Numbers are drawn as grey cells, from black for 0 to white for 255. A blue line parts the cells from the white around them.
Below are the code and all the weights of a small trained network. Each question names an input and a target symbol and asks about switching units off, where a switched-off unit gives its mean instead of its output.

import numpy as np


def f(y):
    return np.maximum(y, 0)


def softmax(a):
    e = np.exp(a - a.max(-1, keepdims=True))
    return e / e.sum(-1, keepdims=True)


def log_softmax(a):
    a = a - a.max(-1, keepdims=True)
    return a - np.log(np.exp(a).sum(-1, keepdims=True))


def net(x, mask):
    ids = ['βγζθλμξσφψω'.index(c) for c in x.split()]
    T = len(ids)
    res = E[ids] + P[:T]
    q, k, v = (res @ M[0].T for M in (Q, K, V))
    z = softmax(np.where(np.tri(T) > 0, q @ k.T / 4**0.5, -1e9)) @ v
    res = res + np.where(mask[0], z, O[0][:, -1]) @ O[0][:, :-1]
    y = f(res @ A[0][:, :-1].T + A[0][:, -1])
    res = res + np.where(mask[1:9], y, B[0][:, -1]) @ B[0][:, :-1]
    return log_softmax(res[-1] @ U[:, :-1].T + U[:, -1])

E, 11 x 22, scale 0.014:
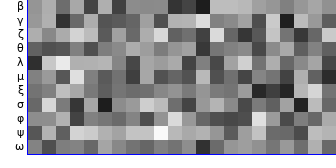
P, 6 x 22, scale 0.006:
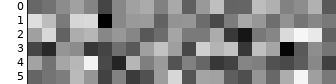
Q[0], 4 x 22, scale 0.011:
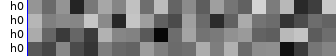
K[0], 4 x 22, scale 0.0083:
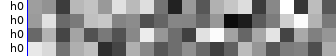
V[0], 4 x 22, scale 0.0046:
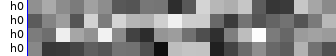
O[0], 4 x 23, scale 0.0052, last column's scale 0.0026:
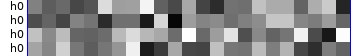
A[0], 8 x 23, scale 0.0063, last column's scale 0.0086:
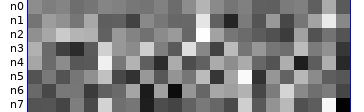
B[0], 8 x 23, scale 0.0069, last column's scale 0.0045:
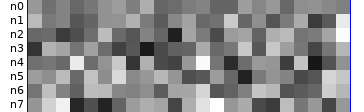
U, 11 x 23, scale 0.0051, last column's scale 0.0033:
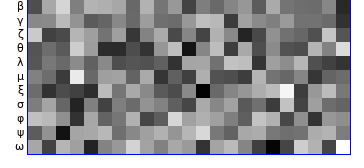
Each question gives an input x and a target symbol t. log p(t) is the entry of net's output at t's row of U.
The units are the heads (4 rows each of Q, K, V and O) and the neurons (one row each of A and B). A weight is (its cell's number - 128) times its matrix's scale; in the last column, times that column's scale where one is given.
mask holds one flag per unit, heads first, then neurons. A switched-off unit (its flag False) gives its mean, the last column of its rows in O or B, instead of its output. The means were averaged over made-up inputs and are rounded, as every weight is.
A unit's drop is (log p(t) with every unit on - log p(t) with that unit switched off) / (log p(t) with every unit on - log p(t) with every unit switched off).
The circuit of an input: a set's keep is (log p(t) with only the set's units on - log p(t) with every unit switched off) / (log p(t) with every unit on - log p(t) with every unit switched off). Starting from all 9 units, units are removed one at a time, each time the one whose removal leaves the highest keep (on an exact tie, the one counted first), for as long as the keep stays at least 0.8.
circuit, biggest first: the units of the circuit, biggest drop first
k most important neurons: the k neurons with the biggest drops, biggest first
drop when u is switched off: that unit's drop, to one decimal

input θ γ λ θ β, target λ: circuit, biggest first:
h0; n3
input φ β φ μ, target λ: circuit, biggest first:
n2; h0
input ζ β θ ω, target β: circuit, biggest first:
h0; n3; n5
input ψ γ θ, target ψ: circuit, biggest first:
h0; n6
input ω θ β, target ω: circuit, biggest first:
h0; n2
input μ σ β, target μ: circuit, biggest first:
h0; n4
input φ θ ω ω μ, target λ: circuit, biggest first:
h0; n2
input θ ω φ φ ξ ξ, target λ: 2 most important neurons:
n2; n5
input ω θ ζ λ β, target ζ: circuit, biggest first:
h0; n5
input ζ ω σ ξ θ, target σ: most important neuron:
n7
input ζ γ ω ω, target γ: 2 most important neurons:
n7; n4
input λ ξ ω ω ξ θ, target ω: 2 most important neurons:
n2; n6
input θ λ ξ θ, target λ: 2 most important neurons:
n3; n5
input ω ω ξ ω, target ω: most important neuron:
n2
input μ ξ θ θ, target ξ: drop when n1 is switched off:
0.0
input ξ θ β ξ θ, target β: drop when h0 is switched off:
1.0
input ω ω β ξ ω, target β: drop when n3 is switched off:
0.3
